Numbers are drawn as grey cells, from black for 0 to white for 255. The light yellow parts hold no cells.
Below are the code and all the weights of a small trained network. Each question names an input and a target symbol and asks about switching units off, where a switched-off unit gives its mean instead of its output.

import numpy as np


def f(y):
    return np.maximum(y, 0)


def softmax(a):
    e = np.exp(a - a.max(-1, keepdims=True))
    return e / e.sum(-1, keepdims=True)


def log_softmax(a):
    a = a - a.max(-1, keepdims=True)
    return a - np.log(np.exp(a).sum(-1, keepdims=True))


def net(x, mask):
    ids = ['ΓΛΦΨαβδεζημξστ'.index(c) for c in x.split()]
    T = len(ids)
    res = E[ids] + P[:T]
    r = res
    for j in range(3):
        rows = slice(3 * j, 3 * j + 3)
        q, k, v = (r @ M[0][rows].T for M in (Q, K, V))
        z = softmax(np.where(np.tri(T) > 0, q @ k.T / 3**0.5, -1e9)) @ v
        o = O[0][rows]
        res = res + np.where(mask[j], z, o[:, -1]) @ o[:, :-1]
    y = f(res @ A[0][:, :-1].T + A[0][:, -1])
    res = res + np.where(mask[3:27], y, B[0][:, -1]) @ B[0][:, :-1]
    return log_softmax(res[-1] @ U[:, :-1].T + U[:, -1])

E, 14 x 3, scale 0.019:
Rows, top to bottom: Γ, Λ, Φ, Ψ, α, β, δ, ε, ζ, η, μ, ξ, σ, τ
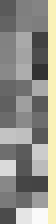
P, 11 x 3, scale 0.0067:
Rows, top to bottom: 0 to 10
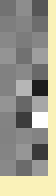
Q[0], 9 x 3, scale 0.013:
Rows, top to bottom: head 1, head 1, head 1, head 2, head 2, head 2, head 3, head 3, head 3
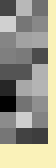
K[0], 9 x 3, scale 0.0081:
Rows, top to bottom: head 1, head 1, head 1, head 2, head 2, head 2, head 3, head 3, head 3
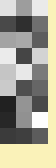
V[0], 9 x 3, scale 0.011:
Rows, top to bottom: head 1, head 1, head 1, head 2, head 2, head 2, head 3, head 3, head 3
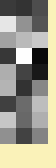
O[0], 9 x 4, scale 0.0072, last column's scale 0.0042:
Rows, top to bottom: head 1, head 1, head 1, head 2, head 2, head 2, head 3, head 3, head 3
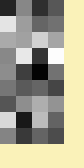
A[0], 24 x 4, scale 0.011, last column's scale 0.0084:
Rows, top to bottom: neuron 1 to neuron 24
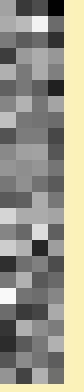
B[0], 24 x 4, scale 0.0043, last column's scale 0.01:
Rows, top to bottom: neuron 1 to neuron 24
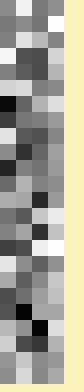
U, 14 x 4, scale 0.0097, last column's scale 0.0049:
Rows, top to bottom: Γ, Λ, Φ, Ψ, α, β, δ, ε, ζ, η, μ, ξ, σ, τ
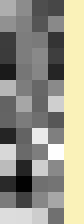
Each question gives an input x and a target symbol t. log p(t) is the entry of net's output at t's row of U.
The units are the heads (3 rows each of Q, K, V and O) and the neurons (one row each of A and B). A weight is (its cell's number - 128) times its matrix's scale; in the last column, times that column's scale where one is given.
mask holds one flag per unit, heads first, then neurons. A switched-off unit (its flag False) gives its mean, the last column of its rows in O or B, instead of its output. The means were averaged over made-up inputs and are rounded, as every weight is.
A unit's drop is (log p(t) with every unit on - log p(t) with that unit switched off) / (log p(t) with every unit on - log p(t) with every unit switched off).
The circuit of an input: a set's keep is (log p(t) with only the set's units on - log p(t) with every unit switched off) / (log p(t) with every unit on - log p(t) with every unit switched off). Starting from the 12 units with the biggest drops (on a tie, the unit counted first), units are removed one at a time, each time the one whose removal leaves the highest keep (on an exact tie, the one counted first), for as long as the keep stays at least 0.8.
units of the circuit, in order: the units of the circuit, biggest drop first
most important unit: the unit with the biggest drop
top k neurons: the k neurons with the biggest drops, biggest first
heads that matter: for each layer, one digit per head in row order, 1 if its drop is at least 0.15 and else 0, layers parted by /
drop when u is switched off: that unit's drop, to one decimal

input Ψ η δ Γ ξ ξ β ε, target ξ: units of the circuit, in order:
[head 2; head 1]
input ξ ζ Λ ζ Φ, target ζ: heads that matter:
100
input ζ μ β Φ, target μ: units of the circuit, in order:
[head 2; head 3]
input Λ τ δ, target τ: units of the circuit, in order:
[head 1; head 2]
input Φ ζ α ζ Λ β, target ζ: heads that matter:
100
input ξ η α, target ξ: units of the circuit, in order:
[head 1; head 2]
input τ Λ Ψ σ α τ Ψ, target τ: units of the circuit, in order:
[head 2; head 1]
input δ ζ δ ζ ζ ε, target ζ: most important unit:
neuron 16
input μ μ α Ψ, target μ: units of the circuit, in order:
[head 3; head 2]
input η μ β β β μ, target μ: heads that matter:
001
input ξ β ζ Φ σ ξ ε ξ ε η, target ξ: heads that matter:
111
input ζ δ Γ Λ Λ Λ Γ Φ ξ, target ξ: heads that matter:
100
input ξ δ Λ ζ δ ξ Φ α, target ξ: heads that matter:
110
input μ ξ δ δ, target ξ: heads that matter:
010
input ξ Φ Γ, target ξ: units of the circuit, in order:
[head 2; neuron 20; head 1]
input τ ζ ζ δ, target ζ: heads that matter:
100
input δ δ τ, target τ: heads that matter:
100
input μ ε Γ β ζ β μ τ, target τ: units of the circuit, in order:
[head 1]
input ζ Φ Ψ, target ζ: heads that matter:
100
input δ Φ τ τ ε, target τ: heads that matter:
110
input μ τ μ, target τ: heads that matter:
010
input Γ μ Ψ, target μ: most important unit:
head 2
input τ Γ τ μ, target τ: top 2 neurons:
[neuron 24; neuron 15]
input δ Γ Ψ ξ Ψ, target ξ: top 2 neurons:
[neuron 16; neuron 20]
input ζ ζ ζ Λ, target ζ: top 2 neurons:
[neuron 16; neuron 19]
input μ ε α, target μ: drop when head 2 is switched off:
0.2
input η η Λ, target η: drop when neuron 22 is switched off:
0.2
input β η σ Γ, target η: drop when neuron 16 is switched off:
0.1
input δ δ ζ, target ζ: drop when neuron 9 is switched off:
0.0
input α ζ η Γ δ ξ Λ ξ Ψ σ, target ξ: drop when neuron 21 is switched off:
0.1
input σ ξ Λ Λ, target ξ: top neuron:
[neuron 20]
